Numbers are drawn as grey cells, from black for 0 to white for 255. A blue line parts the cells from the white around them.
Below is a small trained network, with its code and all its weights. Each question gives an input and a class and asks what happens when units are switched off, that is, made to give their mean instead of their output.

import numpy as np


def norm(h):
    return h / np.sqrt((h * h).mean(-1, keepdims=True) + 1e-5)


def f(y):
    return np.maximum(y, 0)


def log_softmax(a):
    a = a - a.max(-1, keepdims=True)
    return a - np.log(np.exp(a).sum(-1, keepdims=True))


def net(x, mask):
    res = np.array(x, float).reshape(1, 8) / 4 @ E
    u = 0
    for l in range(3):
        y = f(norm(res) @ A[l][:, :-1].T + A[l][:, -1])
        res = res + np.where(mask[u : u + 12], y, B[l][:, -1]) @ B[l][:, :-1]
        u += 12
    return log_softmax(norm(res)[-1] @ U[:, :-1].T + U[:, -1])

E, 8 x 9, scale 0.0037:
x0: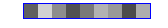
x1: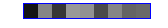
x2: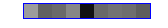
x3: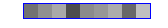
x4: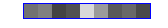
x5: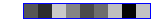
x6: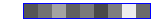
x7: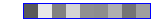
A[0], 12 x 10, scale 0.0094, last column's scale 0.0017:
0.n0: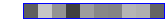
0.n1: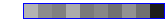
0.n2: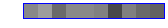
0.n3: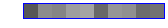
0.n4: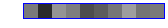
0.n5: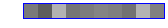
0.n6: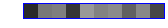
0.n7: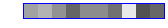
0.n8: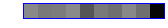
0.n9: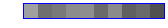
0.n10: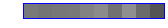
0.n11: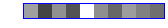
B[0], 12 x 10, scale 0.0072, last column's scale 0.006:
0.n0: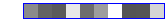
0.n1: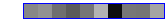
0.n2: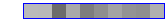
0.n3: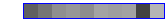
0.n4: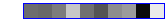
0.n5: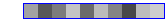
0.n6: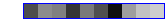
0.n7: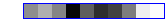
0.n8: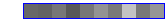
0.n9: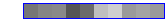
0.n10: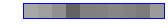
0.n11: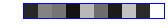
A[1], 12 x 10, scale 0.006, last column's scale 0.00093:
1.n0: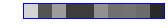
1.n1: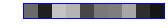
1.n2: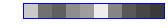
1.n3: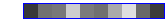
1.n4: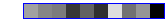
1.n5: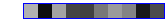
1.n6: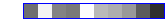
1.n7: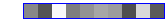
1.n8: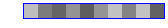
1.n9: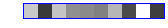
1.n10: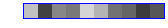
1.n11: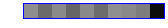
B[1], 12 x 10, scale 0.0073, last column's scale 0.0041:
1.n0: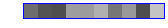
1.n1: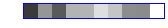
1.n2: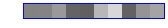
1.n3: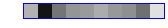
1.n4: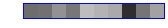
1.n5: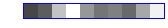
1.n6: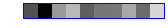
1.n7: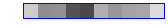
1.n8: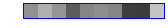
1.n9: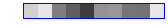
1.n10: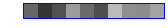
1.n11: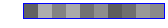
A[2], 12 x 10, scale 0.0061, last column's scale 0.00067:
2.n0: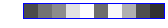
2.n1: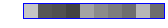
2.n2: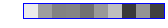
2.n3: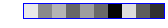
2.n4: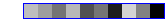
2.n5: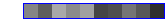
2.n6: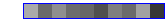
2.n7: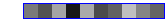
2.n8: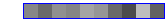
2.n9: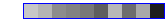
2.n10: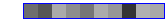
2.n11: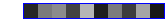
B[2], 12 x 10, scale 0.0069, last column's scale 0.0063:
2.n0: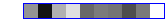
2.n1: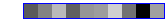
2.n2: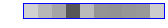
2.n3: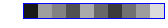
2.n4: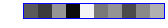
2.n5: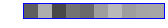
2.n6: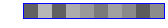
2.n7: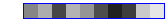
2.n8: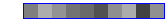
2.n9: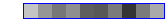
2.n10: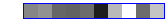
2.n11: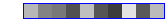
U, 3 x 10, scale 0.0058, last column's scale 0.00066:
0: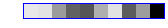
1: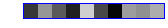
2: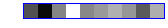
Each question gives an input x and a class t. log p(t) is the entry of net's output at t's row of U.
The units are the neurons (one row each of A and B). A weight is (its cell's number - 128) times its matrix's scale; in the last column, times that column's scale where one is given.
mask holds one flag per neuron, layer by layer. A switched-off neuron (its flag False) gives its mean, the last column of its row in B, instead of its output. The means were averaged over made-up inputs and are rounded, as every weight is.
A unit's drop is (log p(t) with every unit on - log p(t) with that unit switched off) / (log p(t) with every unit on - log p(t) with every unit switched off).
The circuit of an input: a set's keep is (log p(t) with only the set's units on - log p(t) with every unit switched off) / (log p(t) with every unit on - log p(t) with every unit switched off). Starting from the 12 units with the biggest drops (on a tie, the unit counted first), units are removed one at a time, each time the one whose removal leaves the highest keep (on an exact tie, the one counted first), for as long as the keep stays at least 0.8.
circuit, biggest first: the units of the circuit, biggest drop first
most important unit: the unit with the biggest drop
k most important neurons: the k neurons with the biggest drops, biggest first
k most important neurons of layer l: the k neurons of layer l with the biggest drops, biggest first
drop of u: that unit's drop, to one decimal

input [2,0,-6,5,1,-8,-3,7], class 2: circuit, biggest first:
1.n6
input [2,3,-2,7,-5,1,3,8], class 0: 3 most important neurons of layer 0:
0.n11, 0.n4, 0.n5
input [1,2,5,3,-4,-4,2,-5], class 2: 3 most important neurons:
0.n4, 0.n6, 0.n11
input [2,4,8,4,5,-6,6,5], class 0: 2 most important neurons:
0.n7, 0.n11
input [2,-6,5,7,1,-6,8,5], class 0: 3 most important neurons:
0.n0, 0.n11, 0.n7
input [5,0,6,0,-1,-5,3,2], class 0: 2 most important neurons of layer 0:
0.n11, 0.n0
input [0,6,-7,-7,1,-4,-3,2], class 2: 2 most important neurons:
0.n6, 0.n3
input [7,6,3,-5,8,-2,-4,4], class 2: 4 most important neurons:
0.n7, 1.n6, 0.n11, 0.n2
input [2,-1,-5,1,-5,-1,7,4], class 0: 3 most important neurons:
0.n11, 0.n7, 0.n4
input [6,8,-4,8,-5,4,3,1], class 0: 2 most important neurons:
0.n11, 0.n0
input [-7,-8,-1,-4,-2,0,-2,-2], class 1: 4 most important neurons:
0.n1, 0.n0, 0.n7, 0.n11
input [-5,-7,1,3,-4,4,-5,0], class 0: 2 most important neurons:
0.n11, 1.n9
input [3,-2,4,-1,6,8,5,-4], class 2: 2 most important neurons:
0.n7, 0.n4
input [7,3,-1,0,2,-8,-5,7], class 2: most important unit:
1.n6
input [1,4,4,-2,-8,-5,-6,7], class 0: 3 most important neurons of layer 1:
1.n5, 1.n1, 1.n0
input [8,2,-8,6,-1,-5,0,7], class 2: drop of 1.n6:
0.1
